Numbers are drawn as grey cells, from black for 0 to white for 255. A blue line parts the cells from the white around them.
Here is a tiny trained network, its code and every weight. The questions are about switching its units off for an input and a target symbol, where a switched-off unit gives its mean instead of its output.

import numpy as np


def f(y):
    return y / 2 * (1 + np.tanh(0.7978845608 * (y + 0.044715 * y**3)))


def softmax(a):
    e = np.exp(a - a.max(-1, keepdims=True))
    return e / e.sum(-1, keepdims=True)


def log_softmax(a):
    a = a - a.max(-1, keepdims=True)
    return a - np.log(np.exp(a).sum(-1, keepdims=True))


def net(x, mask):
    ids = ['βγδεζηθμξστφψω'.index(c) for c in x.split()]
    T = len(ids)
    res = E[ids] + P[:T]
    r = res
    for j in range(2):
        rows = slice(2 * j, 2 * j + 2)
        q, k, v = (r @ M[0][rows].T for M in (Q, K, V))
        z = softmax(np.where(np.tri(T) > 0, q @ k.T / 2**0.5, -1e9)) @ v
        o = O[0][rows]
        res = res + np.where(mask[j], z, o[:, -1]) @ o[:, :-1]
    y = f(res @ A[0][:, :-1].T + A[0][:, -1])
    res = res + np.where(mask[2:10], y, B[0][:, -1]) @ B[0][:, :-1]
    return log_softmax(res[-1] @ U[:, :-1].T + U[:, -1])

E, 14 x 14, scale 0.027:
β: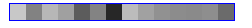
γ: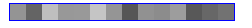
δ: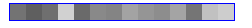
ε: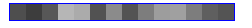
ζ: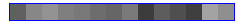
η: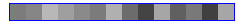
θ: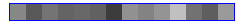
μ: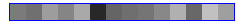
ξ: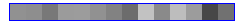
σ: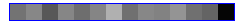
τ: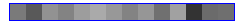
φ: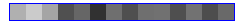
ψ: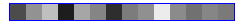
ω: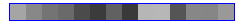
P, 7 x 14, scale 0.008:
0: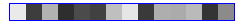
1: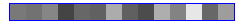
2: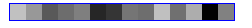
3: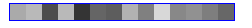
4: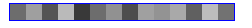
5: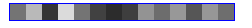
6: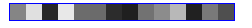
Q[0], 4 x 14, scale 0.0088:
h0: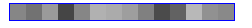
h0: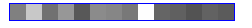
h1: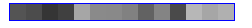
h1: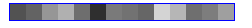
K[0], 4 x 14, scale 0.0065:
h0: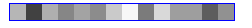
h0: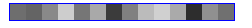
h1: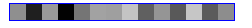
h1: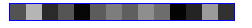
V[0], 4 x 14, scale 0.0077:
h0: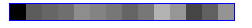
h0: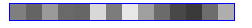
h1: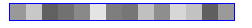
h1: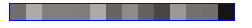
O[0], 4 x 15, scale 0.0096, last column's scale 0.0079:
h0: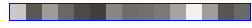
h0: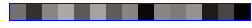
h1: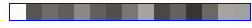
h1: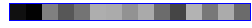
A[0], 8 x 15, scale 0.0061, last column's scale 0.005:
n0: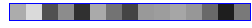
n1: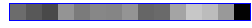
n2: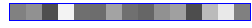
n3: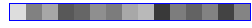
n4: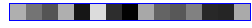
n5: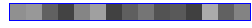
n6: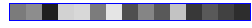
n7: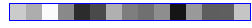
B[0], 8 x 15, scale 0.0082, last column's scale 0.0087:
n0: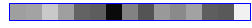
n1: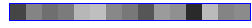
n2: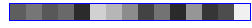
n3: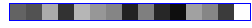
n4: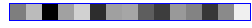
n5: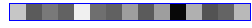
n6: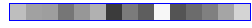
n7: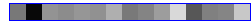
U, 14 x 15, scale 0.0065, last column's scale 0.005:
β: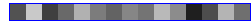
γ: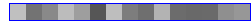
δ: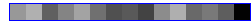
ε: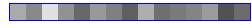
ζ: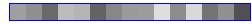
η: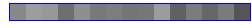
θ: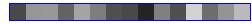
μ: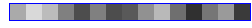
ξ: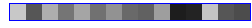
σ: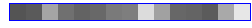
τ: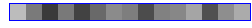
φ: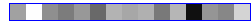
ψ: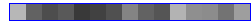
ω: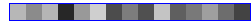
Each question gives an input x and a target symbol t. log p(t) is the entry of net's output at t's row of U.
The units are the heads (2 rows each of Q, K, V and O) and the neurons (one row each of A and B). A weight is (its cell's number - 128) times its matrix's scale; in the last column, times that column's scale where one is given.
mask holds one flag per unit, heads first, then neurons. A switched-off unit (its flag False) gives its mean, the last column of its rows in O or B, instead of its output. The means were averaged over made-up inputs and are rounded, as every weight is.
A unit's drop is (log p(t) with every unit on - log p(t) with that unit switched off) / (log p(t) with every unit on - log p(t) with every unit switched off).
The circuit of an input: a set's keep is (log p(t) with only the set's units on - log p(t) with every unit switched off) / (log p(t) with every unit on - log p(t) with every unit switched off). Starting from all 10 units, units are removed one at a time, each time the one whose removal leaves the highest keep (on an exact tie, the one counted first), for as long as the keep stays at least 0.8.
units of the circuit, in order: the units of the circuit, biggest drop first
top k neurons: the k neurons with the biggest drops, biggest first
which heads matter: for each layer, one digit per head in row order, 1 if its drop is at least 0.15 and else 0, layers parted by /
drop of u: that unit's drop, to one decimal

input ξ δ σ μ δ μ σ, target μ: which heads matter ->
11
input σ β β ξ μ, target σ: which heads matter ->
01
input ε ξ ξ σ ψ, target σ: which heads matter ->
01
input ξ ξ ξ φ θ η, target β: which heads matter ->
10
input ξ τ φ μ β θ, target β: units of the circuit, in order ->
(h0)
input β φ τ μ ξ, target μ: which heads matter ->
00
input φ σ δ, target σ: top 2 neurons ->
(n4 n6)
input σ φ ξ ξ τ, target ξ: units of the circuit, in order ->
(h1 n3)
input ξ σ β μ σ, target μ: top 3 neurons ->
(n6 n0 n3)
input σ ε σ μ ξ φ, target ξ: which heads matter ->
10
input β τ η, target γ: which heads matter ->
10
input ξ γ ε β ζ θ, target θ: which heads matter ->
11
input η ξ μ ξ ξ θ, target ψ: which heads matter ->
10
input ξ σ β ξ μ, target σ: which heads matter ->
01
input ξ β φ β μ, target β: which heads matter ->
10
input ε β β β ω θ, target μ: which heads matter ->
01
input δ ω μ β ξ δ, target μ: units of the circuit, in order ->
(h1 n6 n4)
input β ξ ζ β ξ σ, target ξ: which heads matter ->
11
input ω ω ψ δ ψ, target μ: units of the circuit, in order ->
(h1 n0)
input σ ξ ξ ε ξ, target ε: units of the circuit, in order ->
(h0 n3 n4)
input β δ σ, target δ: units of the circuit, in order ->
(n4 n0 h1)
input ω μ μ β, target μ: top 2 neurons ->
(n0 n4)
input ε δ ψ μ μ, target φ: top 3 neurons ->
(n3 n5 n0)
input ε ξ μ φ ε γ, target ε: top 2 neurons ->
(n4 n5)
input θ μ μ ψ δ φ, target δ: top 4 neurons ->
(n0 n4 n2 n7)
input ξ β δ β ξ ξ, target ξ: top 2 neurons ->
(n3 n5)
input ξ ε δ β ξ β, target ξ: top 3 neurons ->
(n3 n5 n0)
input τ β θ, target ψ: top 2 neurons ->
(n6 n2)
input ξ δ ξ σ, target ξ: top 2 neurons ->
(n3 n6)
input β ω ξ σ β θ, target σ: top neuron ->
(n4)
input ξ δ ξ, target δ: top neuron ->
(n4)
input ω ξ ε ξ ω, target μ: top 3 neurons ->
(n0 n4 n3)
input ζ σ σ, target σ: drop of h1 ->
1.4
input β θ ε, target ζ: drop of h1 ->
0.2
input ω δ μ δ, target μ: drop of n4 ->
0.2
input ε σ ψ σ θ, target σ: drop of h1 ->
0.8
